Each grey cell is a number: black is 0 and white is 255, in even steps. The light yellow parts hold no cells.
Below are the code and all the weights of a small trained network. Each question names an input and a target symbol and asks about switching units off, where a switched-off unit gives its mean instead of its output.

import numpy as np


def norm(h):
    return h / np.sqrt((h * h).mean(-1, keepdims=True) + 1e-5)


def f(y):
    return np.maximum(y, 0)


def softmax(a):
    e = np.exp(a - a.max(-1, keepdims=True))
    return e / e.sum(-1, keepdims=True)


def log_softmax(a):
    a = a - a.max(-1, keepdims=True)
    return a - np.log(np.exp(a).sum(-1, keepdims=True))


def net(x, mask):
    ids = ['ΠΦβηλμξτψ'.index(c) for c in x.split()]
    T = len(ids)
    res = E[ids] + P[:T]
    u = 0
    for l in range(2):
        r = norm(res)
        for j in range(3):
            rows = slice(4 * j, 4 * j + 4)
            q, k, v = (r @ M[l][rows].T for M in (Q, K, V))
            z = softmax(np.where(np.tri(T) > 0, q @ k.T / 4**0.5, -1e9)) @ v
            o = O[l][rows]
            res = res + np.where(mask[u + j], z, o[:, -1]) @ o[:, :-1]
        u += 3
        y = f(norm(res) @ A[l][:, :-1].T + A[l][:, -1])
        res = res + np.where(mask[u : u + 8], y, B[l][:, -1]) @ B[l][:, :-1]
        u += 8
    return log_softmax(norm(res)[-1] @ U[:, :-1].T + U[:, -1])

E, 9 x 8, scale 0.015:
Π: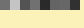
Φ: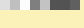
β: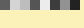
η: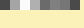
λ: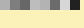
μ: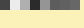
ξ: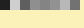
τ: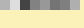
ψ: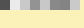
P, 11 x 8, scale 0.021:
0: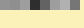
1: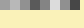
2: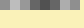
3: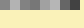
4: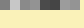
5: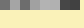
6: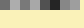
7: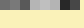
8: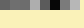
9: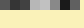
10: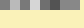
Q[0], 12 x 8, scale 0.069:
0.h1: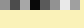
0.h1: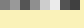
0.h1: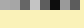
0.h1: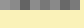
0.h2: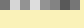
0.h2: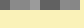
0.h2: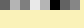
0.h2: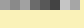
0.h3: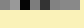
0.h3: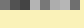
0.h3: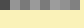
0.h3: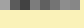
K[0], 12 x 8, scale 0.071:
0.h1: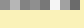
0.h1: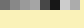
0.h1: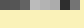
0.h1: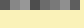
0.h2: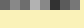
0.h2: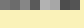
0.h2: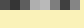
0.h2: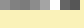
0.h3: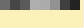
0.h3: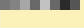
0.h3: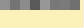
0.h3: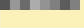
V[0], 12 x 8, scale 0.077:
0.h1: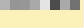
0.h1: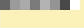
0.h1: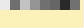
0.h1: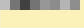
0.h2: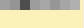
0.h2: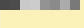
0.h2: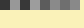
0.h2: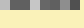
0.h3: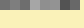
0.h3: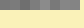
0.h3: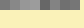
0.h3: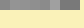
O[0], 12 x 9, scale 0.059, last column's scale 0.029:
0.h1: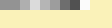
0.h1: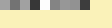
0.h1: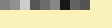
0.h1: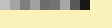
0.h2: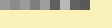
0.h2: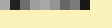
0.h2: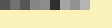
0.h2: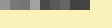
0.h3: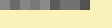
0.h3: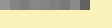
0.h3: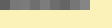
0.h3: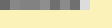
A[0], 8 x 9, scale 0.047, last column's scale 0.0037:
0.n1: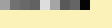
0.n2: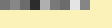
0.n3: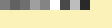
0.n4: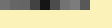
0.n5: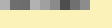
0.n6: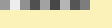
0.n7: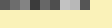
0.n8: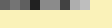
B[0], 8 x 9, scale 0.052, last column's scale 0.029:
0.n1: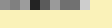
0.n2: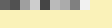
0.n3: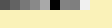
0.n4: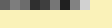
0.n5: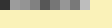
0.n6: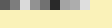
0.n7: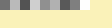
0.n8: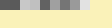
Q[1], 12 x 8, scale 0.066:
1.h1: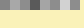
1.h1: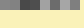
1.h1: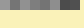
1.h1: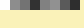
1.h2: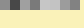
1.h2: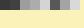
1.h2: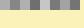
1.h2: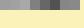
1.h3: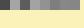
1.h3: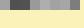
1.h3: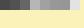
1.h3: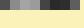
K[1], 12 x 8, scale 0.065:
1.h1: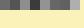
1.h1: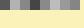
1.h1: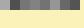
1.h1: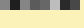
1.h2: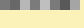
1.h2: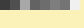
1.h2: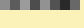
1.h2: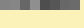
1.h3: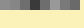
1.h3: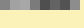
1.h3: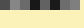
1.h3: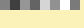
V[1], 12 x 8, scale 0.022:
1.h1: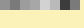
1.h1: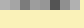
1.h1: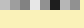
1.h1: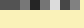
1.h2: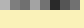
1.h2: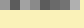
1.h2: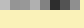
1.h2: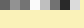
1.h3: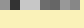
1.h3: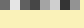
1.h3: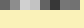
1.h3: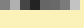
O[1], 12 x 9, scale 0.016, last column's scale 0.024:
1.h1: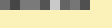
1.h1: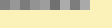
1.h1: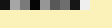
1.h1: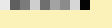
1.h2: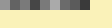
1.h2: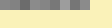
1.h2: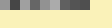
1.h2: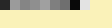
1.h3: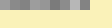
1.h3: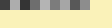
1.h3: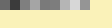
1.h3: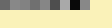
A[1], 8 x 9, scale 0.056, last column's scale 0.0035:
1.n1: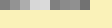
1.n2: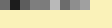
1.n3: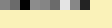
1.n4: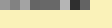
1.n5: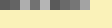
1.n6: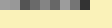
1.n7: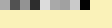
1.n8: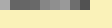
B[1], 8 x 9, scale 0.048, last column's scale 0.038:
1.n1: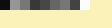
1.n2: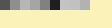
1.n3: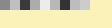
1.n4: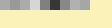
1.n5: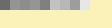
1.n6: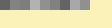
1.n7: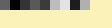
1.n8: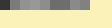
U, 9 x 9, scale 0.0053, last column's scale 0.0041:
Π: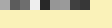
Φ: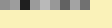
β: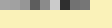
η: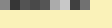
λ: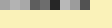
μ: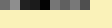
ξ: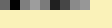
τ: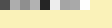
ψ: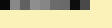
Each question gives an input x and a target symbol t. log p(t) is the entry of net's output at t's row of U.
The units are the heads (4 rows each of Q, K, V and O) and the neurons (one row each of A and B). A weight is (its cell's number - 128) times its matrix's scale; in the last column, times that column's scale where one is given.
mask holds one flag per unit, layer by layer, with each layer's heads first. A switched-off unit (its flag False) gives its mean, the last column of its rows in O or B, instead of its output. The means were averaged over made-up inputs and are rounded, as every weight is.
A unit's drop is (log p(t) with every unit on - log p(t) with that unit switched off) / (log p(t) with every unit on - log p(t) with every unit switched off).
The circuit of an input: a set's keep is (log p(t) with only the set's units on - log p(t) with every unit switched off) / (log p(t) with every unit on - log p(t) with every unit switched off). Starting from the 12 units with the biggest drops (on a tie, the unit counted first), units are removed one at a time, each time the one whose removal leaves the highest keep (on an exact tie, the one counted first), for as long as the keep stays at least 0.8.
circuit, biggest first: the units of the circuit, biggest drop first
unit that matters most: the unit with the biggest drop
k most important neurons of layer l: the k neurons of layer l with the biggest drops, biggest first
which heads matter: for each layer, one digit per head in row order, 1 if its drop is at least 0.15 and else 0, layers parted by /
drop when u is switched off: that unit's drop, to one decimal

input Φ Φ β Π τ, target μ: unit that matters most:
0.h1
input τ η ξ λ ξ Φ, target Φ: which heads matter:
100 / 000
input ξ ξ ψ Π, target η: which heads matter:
100 / 000
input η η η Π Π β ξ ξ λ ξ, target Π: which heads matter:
110 / 000
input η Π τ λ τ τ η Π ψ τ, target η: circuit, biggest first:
0.h1; 1.n7
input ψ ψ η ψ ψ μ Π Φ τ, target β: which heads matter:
100 / 000
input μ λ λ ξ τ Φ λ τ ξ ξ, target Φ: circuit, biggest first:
1.n3; 0.h1
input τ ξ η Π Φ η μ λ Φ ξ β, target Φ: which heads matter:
000 / 000
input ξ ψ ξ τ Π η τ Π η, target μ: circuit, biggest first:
0.h1; 0.n4
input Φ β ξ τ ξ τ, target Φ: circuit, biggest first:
0.h1; 1.n3
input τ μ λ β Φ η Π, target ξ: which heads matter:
010 / 000
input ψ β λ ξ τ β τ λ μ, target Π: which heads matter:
010 / 000
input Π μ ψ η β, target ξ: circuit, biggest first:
0.h2; 0.n3
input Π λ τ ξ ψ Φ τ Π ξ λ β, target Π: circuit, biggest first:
0.h2; 0.h1
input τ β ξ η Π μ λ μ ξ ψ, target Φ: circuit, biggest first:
1.n3; 0.h1
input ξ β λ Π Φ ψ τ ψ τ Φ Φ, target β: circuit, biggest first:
0.h1
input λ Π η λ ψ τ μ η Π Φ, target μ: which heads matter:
110 / 000
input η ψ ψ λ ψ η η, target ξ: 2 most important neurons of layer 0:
0.n3; 0.n7
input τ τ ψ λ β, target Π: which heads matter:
010 / 000
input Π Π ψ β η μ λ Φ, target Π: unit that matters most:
0.h2
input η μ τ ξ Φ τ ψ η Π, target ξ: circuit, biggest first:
0.h2; 0.h3
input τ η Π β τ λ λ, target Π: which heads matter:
110 / 000
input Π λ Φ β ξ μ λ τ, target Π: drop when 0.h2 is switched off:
0.2
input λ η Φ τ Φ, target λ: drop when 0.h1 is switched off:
0.2
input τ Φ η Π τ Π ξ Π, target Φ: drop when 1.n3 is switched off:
0.4
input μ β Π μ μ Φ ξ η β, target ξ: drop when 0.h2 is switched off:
0.6
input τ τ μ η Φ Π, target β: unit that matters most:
0.h1
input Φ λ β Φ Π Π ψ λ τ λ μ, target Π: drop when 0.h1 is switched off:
0.2
